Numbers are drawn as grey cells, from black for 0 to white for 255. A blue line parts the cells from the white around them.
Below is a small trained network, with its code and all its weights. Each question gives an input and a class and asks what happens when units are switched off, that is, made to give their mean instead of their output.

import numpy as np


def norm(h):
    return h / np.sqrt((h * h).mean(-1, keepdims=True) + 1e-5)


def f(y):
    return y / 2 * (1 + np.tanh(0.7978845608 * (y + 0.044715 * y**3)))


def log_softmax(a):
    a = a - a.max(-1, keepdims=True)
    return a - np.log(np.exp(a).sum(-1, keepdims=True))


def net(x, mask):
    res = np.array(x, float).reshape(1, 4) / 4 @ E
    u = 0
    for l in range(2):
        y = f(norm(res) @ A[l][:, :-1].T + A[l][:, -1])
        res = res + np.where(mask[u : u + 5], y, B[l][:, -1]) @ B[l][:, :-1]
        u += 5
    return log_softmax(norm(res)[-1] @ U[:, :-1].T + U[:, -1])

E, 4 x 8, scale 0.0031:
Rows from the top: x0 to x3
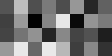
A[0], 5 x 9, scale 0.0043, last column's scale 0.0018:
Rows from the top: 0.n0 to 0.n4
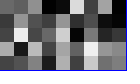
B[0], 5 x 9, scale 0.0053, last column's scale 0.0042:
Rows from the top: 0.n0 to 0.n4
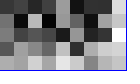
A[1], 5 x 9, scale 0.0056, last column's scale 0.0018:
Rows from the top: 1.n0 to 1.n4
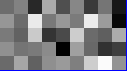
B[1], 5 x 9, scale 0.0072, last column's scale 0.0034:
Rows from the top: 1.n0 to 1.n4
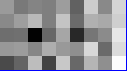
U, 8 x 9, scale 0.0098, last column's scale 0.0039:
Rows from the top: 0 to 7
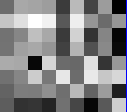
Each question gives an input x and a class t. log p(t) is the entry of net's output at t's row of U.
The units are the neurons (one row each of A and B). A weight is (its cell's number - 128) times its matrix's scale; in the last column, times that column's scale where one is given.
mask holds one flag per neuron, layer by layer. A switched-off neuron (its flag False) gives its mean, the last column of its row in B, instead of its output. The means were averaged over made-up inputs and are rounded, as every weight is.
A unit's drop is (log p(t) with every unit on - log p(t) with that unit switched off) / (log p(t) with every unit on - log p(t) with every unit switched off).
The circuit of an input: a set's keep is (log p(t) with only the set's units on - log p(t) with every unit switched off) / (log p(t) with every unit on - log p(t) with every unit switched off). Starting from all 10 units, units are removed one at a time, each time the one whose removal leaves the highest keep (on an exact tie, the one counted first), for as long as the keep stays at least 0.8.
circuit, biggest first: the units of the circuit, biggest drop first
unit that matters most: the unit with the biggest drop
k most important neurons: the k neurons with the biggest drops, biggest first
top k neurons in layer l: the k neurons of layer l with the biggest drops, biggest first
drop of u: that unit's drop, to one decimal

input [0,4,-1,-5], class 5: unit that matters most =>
0.n2
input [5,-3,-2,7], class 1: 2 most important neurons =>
0.n0; 1.n2
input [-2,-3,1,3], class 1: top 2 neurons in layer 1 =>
1.n2; 1.n0
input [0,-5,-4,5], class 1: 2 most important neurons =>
0.n2; 0.n3
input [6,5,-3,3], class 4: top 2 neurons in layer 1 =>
1.n3; 1.n0
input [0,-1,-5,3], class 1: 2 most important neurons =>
0.n3; 1.n2
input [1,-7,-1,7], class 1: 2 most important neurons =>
0.n2; 0.n0
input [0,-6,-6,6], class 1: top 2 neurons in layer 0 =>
0.n3; 0.n2
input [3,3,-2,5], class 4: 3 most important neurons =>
1.n3; 0.n0; 1.n0
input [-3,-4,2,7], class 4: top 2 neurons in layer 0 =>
0.n4; 0.n3
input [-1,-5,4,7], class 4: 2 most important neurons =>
1.n3; 1.n2
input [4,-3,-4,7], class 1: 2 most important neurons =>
1.n2; 0.n0
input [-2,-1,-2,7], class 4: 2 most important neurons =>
0.n4; 1.n1
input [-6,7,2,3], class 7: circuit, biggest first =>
0.n2
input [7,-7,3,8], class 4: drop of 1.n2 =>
0.2
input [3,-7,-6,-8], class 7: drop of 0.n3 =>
0.0
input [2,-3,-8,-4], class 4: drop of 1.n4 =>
0.1
